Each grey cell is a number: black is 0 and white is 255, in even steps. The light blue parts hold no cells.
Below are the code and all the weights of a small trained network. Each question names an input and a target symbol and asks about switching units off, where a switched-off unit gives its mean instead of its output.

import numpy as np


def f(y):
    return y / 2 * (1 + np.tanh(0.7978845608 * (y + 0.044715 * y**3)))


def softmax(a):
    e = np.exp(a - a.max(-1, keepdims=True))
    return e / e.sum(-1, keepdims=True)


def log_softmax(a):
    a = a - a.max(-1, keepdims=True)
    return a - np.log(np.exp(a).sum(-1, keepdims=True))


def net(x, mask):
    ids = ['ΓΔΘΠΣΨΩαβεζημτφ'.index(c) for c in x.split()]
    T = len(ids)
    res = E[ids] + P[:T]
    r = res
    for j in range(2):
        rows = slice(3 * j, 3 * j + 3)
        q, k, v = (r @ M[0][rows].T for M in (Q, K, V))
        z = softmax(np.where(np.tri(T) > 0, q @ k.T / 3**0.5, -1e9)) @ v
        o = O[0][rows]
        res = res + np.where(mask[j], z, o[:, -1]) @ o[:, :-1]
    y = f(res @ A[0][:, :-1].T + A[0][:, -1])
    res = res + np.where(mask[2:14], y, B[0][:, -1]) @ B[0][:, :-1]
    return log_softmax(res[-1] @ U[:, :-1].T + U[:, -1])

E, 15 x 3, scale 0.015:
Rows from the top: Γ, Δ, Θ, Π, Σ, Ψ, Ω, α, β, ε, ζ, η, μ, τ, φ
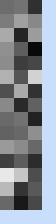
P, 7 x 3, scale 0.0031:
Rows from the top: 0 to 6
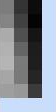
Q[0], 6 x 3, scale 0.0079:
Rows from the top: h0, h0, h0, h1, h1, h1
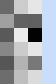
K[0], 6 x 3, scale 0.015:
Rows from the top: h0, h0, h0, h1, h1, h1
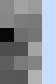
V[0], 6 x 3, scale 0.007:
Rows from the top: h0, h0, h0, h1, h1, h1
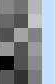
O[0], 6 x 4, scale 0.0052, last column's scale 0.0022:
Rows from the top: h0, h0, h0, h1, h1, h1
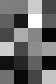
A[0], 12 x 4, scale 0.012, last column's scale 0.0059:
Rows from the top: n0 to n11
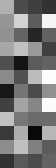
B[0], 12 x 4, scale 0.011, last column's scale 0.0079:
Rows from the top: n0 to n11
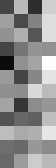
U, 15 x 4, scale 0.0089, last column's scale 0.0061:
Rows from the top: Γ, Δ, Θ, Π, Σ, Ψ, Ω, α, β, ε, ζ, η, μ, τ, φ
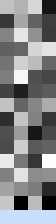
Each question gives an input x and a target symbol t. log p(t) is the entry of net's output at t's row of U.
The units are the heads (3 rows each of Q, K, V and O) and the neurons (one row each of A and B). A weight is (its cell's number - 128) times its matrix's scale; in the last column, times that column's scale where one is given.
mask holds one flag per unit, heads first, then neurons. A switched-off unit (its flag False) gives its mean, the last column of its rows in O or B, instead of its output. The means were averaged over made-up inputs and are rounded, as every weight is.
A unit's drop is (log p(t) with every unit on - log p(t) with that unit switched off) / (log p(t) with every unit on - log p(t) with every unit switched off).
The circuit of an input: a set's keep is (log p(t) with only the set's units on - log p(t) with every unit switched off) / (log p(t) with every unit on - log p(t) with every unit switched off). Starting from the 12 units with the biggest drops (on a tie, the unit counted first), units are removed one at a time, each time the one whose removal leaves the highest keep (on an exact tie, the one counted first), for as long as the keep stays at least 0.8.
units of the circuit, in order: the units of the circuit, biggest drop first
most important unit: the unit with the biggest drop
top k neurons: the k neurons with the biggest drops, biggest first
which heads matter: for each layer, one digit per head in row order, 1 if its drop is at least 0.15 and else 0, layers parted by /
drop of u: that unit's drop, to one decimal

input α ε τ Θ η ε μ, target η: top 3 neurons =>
[n4 n1 n11]
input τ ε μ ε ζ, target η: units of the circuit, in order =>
[n4]
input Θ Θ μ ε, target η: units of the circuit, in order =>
[n4 h1]
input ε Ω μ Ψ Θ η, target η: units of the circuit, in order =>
[h1 n4 n1]
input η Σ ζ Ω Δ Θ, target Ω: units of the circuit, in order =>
[n9 n6]
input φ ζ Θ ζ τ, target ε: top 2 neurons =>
[n0 n9]
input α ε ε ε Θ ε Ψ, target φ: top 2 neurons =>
[n5 n0]
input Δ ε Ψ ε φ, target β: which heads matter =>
00
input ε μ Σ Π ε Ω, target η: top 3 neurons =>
[n4 n1 n7]
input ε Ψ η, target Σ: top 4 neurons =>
[n9 n6 n11 n4]
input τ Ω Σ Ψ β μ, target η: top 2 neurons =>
[n1 n4]
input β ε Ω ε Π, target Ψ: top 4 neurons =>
[n0 n2 n9 n5]
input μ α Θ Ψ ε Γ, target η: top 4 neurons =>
[n4 n1 n11 n6]
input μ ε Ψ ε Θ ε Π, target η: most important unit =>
h1
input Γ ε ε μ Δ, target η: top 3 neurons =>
[n4 n11 n6]
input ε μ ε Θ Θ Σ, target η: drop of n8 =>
0.0
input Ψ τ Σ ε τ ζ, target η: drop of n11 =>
0.1
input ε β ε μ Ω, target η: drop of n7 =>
0.1
